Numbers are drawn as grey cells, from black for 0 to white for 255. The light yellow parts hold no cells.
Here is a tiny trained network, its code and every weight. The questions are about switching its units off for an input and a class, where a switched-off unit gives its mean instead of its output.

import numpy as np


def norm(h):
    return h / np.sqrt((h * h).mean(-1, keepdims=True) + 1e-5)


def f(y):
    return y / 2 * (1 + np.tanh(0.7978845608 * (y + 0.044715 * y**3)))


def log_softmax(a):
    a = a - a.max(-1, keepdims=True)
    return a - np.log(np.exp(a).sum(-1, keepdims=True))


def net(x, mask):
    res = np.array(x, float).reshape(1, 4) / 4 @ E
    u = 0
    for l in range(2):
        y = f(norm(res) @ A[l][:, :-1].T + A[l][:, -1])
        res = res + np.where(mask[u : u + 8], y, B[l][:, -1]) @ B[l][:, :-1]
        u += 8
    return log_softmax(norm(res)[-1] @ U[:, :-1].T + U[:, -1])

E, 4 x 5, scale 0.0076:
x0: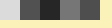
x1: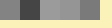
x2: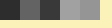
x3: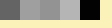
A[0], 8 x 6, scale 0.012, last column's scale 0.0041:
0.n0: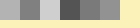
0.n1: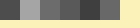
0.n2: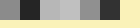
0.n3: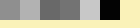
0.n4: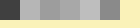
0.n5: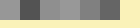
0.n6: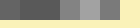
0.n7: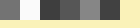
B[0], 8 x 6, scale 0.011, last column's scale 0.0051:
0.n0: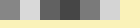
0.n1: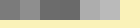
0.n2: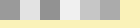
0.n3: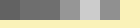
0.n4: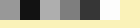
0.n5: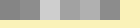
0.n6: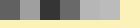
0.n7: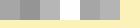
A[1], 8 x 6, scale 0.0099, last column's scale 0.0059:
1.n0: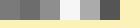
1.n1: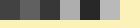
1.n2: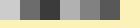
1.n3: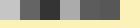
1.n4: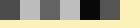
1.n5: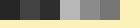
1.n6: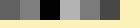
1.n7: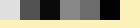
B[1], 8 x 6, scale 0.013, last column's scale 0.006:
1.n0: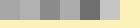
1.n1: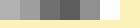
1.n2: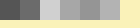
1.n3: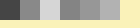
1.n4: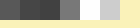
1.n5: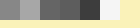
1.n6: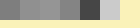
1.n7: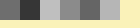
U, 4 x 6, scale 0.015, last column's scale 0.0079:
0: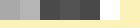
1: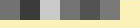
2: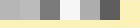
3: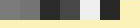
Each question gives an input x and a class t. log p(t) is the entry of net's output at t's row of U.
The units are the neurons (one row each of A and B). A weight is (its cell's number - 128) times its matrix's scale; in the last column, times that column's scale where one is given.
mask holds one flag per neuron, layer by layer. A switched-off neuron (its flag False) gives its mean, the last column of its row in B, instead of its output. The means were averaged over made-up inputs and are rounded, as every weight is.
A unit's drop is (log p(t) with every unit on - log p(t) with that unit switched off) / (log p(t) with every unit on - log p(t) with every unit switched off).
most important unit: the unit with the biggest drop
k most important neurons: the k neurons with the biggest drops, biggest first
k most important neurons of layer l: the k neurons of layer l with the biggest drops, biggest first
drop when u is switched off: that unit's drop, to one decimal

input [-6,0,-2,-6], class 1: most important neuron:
(0.n4)
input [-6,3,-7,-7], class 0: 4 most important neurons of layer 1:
(1.n4, 1.n2, 1.n7, 1.n3)
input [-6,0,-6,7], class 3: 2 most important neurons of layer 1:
(1.n4, 1.n5)
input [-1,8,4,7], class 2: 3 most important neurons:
(0.n2, 1.n0, 0.n0)
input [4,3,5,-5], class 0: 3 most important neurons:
(0.n6, 1.n5, 1.n4)
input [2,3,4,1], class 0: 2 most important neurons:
(0.n7, 1.n5)
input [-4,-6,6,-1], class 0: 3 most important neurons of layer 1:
(1.n5, 1.n4, 1.n2)
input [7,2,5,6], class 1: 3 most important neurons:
(1.n7, 1.n3, 1.n2)
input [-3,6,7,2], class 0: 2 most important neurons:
(1.n5, 0.n7)
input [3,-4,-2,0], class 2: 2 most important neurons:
(0.n7, 0.n4)
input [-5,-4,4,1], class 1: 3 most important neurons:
(0.n4, 0.n2, 0.n7)
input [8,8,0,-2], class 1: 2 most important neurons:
(1.n7, 0.n7)
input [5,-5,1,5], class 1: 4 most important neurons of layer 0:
(0.n2, 0.n0, 0.n1, 0.n5)
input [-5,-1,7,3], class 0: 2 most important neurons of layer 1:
(1.n1, 1.n5)
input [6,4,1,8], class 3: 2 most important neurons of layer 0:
(0.n4, 0.n7)
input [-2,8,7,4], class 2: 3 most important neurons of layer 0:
(0.n2, 0.n0, 0.n5)
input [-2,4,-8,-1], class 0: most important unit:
0.n0
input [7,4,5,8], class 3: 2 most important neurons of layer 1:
(1.n4, 1.n1)
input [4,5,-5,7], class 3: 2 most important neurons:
(1.n4, 0.n4)
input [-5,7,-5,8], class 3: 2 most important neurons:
(1.n4, 0.n7)
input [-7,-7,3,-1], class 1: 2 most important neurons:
(0.n4, 0.n2)
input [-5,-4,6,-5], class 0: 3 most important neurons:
(1.n5, 1.n4, 0.n6)
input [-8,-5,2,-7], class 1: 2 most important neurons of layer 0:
(0.n4, 0.n2)
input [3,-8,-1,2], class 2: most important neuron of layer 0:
(0.n7)
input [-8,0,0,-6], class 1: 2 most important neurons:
(0.n4, 1.n4)
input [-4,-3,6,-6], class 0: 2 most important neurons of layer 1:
(1.n5, 1.n4)
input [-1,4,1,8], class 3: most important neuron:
(1.n4)
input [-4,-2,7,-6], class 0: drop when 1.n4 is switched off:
0.3
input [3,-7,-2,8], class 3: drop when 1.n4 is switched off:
0.8
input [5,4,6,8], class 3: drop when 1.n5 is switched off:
-0.1
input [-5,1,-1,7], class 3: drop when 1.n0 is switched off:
0.0
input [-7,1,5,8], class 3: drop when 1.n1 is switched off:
0.3
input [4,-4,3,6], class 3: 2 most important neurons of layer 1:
(1.n4, 1.n1)
